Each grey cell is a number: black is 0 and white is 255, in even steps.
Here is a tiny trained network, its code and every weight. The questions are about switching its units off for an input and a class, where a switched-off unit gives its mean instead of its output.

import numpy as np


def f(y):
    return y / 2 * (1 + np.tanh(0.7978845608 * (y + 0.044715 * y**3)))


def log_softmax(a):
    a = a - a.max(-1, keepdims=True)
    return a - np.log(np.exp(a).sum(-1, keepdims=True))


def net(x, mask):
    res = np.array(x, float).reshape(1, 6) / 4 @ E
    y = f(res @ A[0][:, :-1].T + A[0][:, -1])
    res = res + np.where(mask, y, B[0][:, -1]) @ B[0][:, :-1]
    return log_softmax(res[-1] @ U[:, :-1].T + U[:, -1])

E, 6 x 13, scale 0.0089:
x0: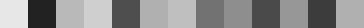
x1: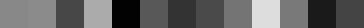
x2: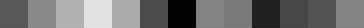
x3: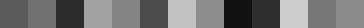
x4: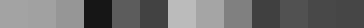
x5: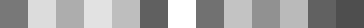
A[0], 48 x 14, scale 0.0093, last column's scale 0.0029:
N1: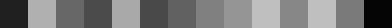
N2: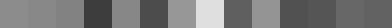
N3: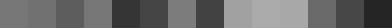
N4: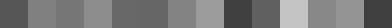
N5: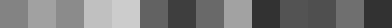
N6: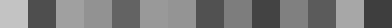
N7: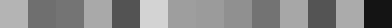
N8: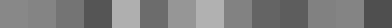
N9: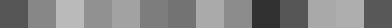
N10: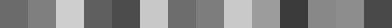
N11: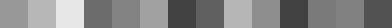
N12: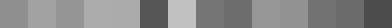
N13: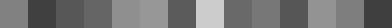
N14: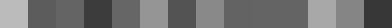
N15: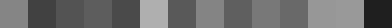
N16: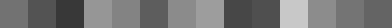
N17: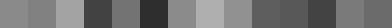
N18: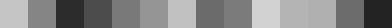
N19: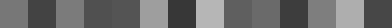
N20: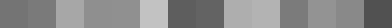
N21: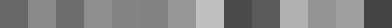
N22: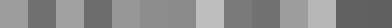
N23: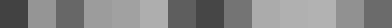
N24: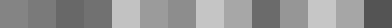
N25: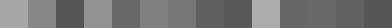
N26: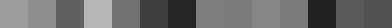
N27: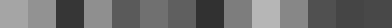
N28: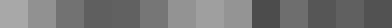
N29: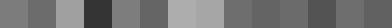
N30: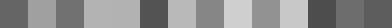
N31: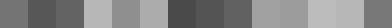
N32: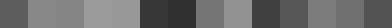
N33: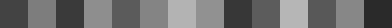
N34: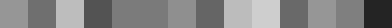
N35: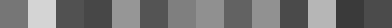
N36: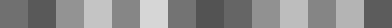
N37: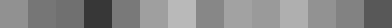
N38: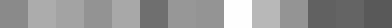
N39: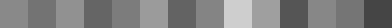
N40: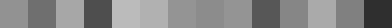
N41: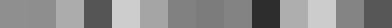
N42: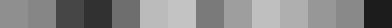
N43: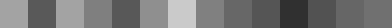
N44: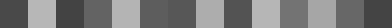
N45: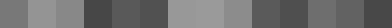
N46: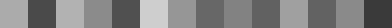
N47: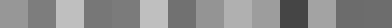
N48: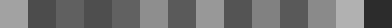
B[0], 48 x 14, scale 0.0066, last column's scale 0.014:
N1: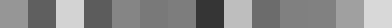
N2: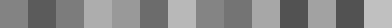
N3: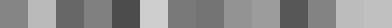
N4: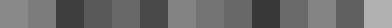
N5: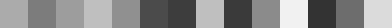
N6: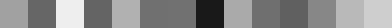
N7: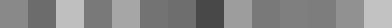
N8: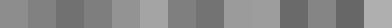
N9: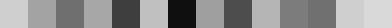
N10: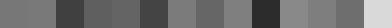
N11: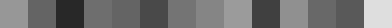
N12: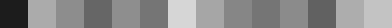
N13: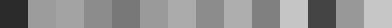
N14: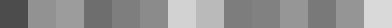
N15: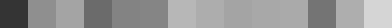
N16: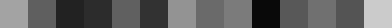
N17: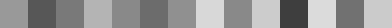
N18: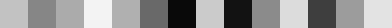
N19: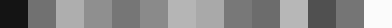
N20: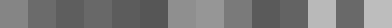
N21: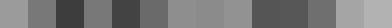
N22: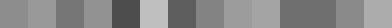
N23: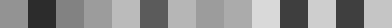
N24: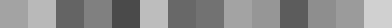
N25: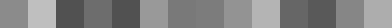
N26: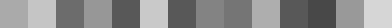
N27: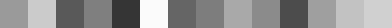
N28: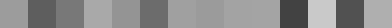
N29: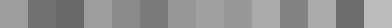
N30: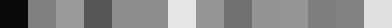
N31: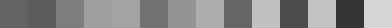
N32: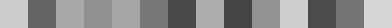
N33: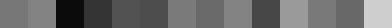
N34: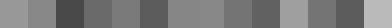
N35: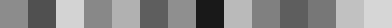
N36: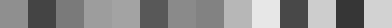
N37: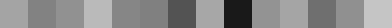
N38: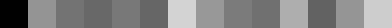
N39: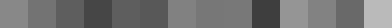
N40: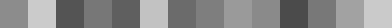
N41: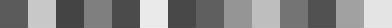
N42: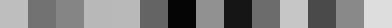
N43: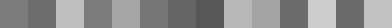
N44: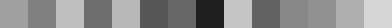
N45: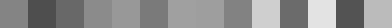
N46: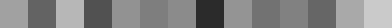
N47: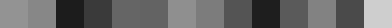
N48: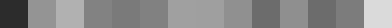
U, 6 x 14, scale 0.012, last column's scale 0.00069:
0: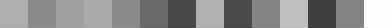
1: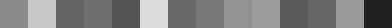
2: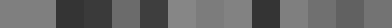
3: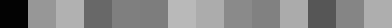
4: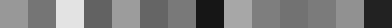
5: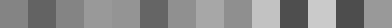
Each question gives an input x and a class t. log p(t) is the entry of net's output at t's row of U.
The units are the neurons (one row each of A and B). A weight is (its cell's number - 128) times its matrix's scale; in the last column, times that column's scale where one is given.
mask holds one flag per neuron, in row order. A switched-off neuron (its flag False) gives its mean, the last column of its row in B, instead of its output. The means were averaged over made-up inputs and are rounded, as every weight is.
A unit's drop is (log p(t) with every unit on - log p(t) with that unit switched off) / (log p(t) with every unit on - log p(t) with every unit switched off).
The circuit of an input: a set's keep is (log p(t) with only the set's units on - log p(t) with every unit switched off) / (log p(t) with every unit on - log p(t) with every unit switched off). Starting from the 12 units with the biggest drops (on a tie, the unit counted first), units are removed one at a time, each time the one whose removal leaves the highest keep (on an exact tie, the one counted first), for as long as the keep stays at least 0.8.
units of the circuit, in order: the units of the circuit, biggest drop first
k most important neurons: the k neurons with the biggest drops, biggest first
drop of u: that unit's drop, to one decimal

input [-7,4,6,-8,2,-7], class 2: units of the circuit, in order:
(N11)
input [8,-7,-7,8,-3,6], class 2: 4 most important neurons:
(N16 N33 N21 N4)
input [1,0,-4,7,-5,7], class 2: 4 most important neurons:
(N16 N33 N19 N4)
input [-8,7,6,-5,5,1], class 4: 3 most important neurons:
(N35 N44 N1)
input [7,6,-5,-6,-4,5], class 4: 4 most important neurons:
(N7 N46 N6 N41)
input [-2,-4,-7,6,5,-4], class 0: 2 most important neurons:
(N18 N42)
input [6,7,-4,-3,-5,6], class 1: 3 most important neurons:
(N27 N3 N19)
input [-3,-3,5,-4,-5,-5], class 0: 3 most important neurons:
(N9 N32 N30)
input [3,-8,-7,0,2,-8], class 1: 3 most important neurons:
(N40 N41 N24)
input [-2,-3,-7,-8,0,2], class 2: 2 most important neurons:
(N47 N10)
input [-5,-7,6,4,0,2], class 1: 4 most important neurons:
(N41 N18 N24 N42)
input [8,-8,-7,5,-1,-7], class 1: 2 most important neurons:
(N41 N40)
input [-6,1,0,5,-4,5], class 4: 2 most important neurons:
(N44 N1)
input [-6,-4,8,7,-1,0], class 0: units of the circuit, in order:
(N32)
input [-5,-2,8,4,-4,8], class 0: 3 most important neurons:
(N5 N32 N9)
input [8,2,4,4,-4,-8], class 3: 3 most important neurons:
(N19 N15 N48)
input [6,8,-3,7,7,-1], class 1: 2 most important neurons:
(N27 N3)
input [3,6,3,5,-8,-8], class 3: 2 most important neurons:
(N19 N15)
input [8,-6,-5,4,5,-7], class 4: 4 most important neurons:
(N6 N46 N43 N7)
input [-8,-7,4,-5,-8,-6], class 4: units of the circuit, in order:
(N1)
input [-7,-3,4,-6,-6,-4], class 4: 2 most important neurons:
(N1 N44)
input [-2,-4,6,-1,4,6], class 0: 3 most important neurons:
(N5 N9 N32)
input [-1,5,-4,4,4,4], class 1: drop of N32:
0.2
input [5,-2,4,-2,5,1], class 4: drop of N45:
-0.1
